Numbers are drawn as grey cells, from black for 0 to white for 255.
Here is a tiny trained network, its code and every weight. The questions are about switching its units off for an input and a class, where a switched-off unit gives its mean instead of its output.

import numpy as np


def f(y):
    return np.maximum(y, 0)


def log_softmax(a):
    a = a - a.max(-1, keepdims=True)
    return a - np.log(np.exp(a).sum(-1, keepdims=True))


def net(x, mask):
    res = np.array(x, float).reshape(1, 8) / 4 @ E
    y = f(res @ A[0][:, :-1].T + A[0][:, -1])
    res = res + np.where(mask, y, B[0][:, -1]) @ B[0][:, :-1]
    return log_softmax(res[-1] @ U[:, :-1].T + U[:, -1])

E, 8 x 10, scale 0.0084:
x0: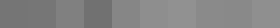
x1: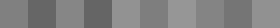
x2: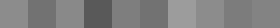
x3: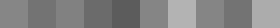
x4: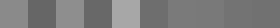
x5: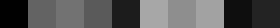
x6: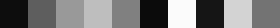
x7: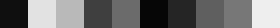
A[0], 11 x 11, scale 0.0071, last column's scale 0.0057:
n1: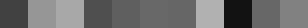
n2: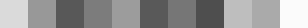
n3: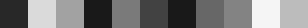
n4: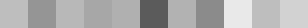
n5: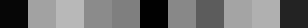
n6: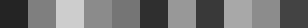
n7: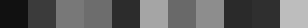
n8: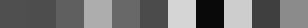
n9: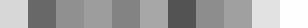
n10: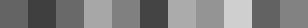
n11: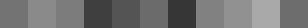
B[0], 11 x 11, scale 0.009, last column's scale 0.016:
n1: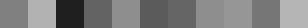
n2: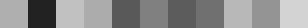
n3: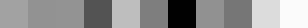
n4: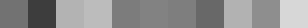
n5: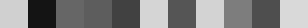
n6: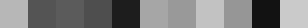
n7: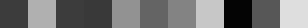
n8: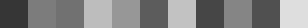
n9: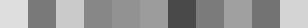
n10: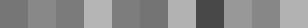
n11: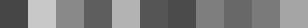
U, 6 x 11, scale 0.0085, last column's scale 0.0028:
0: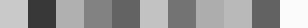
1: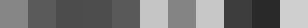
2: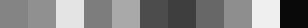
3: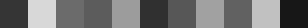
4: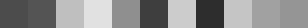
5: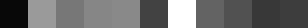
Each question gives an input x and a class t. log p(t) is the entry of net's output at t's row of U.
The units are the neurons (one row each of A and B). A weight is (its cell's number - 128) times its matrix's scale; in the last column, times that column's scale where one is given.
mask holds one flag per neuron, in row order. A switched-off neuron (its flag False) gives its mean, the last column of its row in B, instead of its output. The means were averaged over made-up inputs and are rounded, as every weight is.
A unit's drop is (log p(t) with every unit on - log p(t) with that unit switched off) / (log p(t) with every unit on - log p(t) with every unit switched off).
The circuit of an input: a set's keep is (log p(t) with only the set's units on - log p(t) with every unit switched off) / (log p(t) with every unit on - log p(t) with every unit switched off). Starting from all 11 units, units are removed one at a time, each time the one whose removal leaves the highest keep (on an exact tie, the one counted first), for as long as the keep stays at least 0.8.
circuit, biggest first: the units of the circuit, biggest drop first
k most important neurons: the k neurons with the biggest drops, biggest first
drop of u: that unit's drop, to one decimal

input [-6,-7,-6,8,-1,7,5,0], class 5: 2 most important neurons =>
n8, n3
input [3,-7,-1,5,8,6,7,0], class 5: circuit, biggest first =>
n8
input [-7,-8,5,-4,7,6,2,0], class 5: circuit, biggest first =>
n5, n3
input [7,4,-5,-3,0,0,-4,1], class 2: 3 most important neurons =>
n5, n6, n7
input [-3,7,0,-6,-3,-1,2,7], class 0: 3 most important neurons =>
n5, n6, n7
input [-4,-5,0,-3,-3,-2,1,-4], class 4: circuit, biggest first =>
n5, n6
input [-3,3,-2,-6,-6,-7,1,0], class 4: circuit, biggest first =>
n5, n3
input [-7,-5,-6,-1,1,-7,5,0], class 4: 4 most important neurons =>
n8, n4, n10, n3
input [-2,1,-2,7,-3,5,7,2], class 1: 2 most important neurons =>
n5, n6
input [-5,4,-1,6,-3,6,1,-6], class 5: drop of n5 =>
0.3
